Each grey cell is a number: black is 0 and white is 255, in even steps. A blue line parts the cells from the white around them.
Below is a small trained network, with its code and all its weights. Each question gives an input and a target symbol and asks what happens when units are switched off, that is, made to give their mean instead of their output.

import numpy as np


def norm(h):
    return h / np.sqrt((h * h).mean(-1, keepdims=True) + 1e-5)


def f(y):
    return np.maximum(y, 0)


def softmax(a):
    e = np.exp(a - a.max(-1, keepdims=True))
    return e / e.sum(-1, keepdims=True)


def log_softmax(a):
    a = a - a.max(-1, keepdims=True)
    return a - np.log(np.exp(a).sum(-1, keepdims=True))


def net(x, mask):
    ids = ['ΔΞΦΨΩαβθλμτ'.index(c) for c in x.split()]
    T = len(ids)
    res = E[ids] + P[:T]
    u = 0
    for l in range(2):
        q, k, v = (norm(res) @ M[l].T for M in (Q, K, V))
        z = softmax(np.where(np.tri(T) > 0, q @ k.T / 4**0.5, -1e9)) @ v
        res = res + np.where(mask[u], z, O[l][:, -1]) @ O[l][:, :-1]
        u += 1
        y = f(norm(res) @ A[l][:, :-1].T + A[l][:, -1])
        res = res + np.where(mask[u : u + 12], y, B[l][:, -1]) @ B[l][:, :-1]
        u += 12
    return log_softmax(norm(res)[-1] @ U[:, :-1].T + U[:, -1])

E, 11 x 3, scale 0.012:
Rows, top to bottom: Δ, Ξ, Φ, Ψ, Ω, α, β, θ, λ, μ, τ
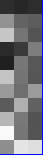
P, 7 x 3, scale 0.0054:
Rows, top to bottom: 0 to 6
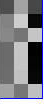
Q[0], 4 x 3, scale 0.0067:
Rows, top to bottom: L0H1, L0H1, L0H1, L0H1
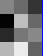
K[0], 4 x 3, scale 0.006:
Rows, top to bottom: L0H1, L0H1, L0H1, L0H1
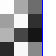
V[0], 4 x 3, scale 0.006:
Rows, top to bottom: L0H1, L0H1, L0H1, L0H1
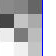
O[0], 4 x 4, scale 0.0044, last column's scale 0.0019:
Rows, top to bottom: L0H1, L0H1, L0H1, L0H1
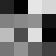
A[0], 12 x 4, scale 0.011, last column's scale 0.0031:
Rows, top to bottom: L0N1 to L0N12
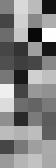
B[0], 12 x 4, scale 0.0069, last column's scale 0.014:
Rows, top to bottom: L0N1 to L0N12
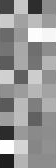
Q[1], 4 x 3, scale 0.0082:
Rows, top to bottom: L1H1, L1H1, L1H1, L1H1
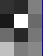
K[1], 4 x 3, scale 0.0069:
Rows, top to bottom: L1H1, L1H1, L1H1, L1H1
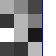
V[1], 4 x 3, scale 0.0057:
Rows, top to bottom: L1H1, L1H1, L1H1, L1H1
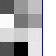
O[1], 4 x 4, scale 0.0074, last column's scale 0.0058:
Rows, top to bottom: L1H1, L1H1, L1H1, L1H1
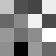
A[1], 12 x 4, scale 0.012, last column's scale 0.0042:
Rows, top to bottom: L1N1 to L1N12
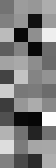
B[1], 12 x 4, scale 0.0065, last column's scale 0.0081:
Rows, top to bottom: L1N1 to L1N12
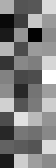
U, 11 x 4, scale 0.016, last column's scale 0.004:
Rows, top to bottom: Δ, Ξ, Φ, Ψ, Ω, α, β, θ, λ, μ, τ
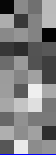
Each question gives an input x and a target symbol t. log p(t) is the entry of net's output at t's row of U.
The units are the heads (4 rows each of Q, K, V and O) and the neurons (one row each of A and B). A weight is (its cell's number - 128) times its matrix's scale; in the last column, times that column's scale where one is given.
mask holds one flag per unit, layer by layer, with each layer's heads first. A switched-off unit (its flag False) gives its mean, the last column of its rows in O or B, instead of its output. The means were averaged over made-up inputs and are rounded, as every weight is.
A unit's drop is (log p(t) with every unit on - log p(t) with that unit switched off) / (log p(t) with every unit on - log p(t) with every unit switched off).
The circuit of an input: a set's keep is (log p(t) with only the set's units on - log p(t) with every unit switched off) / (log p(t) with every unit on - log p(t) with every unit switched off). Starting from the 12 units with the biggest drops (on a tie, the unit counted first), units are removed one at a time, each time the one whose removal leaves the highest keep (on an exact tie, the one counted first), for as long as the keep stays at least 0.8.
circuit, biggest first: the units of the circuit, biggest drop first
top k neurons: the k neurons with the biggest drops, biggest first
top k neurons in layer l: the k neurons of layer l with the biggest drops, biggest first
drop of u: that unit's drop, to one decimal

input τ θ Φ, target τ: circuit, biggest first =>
L0N8, L0N7, L0N3, L1N8
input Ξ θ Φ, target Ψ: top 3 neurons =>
L0N3, L0N11, L1N11
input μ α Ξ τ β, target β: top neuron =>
L0N3
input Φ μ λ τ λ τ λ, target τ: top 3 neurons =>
L0N8, L0N7, L0N3
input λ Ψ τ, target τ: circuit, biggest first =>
L0N1, L0N3
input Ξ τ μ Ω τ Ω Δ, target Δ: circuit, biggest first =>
L0N3, L1N9
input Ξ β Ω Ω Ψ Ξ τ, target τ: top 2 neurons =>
L0N1, L0N2
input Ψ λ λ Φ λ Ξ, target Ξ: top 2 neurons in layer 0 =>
L0N3, L0N1
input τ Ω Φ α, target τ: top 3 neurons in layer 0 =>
L0N3, L0N8, L0N6
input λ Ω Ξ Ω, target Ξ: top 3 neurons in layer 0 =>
L0N3, L0N8, L0N1
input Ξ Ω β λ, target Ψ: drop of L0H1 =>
0.1
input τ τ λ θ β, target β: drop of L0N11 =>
0.2
